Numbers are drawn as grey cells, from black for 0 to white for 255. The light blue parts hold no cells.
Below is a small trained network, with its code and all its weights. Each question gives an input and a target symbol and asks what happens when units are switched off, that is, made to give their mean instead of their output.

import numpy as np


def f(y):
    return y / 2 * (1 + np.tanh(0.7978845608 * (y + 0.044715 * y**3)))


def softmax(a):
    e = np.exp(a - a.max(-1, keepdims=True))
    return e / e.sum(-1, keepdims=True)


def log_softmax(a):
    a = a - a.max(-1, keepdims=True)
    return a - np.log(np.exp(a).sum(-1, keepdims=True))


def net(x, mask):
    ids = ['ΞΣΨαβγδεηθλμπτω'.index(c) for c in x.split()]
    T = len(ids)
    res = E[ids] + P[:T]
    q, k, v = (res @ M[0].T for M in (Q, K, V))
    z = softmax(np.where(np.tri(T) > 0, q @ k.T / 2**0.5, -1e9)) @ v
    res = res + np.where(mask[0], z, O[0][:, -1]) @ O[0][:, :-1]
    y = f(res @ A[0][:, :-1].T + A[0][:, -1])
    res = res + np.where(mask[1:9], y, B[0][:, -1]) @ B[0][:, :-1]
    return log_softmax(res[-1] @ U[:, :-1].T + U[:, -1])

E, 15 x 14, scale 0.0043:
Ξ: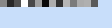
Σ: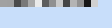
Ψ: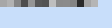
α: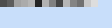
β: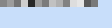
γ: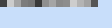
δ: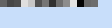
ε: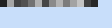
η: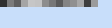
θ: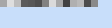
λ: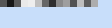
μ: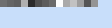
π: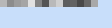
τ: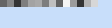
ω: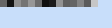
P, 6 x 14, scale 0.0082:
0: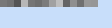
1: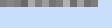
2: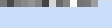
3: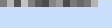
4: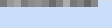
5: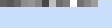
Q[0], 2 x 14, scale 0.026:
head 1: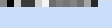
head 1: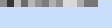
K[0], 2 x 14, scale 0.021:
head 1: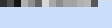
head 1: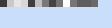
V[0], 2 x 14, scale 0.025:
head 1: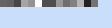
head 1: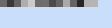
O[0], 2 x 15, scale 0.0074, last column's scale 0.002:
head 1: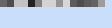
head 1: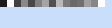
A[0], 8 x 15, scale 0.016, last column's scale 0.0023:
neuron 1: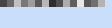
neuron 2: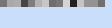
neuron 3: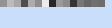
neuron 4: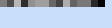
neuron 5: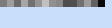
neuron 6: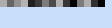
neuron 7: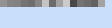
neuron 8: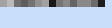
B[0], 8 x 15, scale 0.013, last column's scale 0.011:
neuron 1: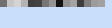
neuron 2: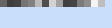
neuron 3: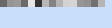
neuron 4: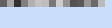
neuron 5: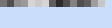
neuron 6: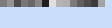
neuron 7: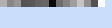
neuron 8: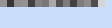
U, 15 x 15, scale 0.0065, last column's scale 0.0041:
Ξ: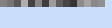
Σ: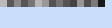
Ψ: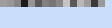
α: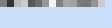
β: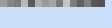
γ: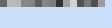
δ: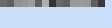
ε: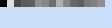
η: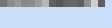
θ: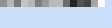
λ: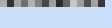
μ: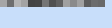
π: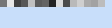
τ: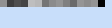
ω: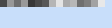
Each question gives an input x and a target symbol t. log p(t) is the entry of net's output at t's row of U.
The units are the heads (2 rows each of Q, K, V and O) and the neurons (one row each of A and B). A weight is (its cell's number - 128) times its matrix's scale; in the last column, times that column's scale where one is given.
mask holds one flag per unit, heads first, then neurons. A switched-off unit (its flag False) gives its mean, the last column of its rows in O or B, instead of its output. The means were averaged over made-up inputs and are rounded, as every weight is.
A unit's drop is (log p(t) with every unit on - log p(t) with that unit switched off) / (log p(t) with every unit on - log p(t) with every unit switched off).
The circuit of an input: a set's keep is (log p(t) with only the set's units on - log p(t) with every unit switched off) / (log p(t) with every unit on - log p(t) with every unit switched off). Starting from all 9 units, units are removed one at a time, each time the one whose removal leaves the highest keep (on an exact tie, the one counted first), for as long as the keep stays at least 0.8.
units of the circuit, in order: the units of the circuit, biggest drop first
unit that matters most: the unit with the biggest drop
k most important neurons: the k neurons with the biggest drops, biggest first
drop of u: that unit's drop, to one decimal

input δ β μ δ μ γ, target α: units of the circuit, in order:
(head 1)
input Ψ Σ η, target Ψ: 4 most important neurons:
(neuron 7; neuron 4; neuron 5; neuron 2)
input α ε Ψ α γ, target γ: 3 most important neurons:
(neuron 1; neuron 2; neuron 8)
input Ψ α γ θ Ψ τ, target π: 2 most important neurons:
(neuron 8; neuron 5)
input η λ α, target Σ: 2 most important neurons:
(neuron 7; neuron 5)
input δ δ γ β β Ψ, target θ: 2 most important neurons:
(neuron 4; neuron 7)
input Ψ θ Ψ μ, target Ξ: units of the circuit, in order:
(head 1; neuron 8; neuron 3)
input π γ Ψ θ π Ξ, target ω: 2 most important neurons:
(neuron 5; neuron 7)
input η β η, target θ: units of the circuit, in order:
(neuron 4; head 1; neuron 7)
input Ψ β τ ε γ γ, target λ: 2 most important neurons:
(neuron 4; neuron 7)
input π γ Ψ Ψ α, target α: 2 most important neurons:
(neuron 8; neuron 3)
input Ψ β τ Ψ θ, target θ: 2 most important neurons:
(neuron 4; neuron 7)
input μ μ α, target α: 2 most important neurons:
(neuron 7; neuron 4)
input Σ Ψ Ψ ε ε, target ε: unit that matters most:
neuron 4
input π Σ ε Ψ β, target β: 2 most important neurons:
(neuron 4; neuron 1)
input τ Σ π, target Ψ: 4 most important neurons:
(neuron 7; neuron 4; neuron 5; neuron 1)
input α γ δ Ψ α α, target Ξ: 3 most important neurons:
(neuron 8; neuron 3; neuron 7)
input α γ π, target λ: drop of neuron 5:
-0.1
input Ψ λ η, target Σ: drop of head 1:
1.4
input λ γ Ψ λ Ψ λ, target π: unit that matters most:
head 1
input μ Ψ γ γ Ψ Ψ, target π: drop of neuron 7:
-0.1
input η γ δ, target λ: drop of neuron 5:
-0.1
